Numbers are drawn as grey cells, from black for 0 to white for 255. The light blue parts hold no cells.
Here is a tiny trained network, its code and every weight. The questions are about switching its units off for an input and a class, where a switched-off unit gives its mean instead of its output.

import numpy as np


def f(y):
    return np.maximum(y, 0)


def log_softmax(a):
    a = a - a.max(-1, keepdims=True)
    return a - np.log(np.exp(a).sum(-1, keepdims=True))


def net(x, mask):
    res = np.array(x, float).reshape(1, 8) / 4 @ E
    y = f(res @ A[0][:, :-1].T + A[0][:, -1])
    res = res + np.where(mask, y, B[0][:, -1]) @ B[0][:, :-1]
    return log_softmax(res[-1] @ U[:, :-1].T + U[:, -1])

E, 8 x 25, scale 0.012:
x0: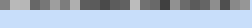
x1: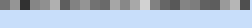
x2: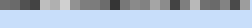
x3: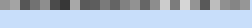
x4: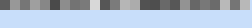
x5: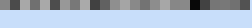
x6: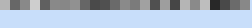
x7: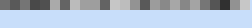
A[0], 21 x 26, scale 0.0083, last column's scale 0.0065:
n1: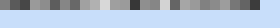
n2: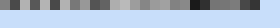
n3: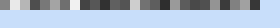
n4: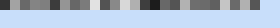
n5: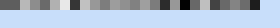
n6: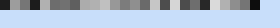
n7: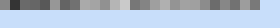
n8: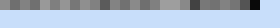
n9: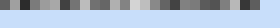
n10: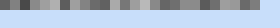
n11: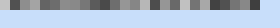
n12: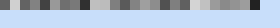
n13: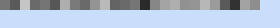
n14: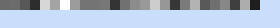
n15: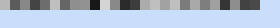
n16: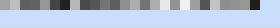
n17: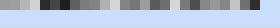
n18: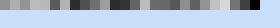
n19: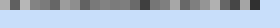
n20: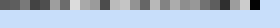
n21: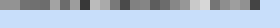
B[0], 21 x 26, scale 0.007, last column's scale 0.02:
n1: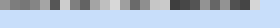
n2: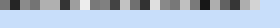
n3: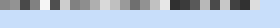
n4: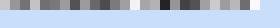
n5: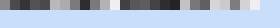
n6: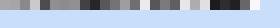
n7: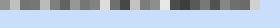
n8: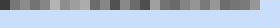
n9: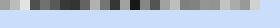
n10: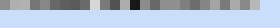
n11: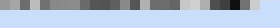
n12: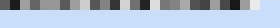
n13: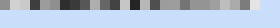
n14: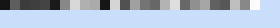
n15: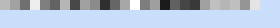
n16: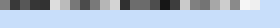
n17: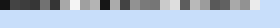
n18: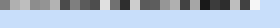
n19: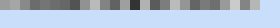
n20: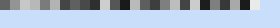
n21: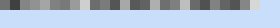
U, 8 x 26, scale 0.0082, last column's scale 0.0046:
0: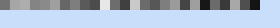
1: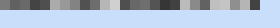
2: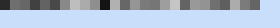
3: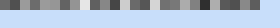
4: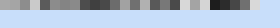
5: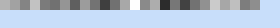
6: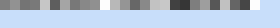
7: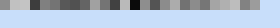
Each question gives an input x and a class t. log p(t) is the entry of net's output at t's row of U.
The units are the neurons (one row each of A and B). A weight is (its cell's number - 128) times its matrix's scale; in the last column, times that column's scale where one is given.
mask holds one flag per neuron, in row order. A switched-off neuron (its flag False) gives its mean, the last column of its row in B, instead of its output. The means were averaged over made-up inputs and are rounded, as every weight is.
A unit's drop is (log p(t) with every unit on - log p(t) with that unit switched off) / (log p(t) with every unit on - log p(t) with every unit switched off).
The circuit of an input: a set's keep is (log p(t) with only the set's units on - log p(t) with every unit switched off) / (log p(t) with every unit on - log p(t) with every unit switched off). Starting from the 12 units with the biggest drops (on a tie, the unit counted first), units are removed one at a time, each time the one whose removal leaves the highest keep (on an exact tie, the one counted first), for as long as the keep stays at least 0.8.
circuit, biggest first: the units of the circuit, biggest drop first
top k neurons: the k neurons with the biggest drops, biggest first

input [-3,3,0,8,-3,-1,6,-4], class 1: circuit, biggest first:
n16
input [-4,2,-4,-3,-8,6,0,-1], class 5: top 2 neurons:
n15, n12
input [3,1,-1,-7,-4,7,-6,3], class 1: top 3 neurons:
n5, n12, n21
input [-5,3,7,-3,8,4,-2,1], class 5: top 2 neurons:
n4, n17
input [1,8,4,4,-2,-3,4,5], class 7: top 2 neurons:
n9, n10
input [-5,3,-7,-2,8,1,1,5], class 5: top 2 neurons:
n4, n14
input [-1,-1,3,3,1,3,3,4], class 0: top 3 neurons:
n6, n5, n17
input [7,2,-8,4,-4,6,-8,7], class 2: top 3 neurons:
n17, n18, n11
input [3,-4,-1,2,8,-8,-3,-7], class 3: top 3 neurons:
n12, n21, n15
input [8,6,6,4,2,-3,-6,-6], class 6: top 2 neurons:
n3, n20
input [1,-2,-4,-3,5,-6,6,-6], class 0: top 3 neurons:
n18, n6, n2
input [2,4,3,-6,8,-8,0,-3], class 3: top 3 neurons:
n12, n21, n15
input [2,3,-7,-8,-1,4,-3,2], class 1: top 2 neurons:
n5, n14
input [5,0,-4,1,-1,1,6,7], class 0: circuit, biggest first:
n20
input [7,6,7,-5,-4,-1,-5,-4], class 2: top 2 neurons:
n14, n1
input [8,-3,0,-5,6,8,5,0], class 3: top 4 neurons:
n2, n1, n7, n8
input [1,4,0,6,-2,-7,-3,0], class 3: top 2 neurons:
n12, n5
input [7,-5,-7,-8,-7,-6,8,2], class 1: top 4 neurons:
n5, n6, n14, n4
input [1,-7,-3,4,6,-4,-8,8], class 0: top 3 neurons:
n20, n11, n7
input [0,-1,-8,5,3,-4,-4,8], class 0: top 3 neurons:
n20, n14, n7
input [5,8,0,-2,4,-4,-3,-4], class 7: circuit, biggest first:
n9
